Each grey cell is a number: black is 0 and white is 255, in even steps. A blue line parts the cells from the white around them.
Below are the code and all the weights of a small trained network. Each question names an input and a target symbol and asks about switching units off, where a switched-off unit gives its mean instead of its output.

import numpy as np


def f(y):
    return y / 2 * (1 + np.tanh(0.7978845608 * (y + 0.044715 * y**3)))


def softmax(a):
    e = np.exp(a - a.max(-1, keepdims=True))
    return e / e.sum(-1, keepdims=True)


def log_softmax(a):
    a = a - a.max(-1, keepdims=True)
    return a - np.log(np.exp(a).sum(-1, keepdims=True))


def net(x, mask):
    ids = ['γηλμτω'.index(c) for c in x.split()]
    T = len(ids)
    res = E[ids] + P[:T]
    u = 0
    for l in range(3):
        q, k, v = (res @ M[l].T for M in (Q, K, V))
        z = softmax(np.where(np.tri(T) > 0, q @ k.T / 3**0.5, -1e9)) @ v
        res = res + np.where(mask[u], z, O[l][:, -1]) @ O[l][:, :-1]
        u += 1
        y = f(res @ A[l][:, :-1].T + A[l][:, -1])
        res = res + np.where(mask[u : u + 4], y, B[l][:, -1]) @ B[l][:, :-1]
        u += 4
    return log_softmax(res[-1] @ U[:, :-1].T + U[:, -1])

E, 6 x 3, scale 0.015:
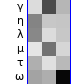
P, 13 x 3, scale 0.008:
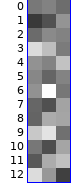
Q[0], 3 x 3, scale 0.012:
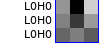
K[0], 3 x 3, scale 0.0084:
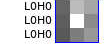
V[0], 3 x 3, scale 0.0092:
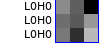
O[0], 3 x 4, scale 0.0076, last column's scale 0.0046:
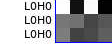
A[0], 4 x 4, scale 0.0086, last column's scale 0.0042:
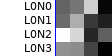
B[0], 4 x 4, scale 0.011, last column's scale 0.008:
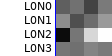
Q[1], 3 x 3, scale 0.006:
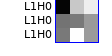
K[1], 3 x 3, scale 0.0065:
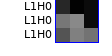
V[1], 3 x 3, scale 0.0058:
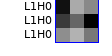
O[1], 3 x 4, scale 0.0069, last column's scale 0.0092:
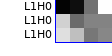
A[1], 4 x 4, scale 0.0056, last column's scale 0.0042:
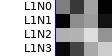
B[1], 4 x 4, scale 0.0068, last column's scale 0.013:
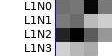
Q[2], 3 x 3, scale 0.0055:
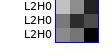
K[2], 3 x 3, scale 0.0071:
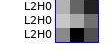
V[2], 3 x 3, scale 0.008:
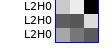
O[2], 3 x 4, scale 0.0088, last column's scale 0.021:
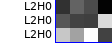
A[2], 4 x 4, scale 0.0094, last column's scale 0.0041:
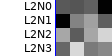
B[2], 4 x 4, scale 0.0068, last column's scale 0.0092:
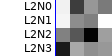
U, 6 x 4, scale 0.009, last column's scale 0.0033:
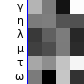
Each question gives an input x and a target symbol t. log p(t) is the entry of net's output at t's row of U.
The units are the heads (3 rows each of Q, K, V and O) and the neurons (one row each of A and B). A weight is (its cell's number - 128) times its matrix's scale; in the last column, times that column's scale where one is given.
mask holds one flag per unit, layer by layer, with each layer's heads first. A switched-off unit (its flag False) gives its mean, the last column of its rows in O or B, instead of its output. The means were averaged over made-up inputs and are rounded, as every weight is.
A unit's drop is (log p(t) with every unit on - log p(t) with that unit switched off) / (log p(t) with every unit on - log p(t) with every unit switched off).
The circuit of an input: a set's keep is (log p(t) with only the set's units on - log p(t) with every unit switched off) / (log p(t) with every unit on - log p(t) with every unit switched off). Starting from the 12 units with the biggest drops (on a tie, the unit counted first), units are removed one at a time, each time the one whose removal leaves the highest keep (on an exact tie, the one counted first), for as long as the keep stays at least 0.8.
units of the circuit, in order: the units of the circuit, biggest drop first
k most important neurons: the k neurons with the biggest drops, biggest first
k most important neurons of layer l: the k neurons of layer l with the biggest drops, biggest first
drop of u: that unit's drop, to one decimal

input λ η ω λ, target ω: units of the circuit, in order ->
[L0H0 L1N2]
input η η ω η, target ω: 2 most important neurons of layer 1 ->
[L1N2 L1N3]
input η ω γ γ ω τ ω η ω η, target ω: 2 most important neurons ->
[L0N2 L1N1]
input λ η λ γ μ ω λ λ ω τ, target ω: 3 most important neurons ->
[L0N2 L1N2 L1N1]
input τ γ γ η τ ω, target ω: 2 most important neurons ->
[L0N2 L2N0]
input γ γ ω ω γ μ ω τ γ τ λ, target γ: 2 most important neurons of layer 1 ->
[L1N1 L1N2]
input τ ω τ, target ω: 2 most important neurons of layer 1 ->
[L1N2 L1N3]
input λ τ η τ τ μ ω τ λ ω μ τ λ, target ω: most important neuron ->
[L0N2]
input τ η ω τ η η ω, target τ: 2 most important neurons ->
[L0N2 L2N1]
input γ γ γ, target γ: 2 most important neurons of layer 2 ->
[L2N2 L2N3]
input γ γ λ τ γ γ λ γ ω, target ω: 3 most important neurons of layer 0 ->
[L0N2 L0N1 L0N3]
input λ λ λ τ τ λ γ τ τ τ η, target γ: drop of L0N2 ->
0.9
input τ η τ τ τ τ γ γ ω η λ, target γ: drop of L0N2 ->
0.5
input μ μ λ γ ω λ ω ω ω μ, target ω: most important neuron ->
[L0N2]
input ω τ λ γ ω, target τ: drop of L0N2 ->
0.5
